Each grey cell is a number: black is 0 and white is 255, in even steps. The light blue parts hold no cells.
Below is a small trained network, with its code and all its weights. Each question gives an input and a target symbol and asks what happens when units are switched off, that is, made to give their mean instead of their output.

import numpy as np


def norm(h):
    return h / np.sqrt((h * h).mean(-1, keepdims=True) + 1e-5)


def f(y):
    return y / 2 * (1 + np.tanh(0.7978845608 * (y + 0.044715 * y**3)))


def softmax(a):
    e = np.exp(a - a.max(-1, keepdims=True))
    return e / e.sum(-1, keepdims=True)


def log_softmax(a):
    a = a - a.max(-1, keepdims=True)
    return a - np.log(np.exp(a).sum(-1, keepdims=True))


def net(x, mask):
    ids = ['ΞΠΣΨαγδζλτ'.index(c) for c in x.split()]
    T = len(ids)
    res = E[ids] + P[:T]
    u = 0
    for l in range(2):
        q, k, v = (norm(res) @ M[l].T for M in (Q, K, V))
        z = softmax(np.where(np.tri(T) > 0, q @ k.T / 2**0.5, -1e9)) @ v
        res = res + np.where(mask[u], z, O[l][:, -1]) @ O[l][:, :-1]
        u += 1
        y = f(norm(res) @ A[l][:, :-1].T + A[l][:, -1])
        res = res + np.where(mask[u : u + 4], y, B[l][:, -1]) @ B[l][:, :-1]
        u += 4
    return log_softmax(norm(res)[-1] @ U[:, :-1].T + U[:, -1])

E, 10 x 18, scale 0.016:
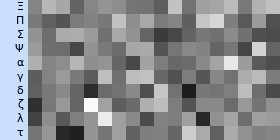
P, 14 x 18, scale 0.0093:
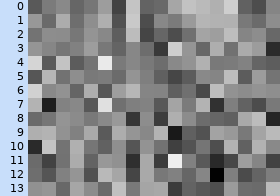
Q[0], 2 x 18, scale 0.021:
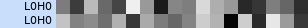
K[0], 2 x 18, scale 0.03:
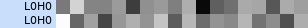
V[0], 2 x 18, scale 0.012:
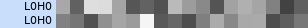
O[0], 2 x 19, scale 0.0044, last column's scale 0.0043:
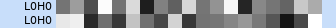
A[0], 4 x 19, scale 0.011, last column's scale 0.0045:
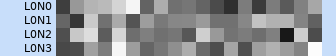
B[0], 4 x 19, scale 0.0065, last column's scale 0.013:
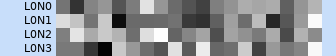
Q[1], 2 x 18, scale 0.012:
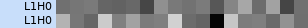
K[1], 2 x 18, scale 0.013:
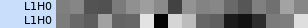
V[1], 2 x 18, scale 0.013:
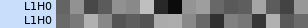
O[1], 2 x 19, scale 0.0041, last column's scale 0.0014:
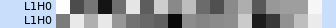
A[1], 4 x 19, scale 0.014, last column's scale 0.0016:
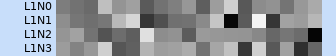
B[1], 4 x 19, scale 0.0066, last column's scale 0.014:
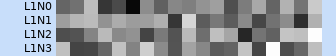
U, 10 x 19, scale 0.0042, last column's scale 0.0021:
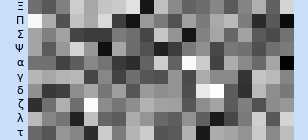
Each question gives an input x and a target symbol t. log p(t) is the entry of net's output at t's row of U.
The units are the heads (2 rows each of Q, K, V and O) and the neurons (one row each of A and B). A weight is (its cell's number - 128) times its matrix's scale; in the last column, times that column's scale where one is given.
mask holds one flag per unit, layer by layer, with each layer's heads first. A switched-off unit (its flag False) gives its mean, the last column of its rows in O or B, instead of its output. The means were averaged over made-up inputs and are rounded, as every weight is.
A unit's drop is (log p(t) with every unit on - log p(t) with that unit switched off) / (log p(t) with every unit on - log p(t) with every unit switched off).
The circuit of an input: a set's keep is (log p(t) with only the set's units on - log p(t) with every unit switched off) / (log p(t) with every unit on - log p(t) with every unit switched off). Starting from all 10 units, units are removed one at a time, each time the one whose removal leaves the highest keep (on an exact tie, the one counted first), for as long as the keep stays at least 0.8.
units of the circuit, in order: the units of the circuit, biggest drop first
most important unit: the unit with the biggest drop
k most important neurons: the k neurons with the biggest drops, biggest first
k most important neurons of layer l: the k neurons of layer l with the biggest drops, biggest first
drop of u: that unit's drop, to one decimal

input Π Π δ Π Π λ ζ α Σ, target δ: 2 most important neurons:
(L0N3; L0N0)
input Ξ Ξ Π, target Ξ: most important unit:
L0N3
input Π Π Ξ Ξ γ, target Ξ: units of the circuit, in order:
(L0N3; L1H0; L1N3)
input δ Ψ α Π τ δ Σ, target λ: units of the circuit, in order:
(L0H0; L0N1; L1N2)
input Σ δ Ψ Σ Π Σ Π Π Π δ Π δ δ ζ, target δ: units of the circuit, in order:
(L0N3; L0N1; L0H0; L0N0)
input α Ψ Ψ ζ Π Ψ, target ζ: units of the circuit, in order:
(L0H0; L0N3; L0N1)
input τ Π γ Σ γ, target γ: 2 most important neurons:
(L0N1; L0N3)
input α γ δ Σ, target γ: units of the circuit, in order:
(L0H0; L0N1; L0N3; L1N3)
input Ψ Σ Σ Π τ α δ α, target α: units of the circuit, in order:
(L0H0; L1N0)
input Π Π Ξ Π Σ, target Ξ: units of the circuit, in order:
(L0N3; L0N1)
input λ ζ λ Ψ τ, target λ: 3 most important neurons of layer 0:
(L0N1; L0N3; L0N0)
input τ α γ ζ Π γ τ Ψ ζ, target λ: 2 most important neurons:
(L1N2; L0N1)
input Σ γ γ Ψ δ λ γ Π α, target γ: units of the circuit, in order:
(L0H0; L0N1)
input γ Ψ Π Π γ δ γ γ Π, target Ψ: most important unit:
L0N1
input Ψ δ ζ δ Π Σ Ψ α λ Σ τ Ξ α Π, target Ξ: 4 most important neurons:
(L0N3; L1N3; L1N2; L0N1)
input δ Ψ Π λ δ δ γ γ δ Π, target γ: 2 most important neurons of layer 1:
(L1N3; L1N2)
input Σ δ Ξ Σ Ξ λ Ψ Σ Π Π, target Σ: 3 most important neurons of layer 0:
(L0N3; L0N1; L0N0)
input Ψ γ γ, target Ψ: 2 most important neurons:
(L0N3; L0N1)
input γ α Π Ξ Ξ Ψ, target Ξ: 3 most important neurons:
(L0N3; L1N1; L1N3)
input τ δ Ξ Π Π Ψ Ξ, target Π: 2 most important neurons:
(L0N0; L1N0)
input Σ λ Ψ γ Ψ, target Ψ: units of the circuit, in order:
(L1H0)
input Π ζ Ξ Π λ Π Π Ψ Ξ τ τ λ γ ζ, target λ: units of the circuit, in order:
(L0H0; L1N2)
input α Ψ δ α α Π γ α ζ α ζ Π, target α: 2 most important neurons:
(L1N0; L0N1)
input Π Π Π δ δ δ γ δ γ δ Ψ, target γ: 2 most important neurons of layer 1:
(L1N3; L1N0)
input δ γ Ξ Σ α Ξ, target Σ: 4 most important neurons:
(L0N3; L1N0; L1N2; L1N3)
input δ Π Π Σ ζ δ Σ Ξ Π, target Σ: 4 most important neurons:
(L0N3; L1N0; L1N3; L1N2)
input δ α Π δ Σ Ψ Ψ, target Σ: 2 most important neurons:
(L0N3; L1N0)
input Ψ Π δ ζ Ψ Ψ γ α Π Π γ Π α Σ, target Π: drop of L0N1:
0.1
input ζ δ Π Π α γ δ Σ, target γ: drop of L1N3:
0.3
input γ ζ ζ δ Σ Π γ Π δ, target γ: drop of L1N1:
0.0
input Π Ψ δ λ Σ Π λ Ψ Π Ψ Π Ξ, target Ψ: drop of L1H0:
0.1
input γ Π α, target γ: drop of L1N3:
0.2
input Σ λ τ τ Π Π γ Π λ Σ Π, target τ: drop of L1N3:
0.1
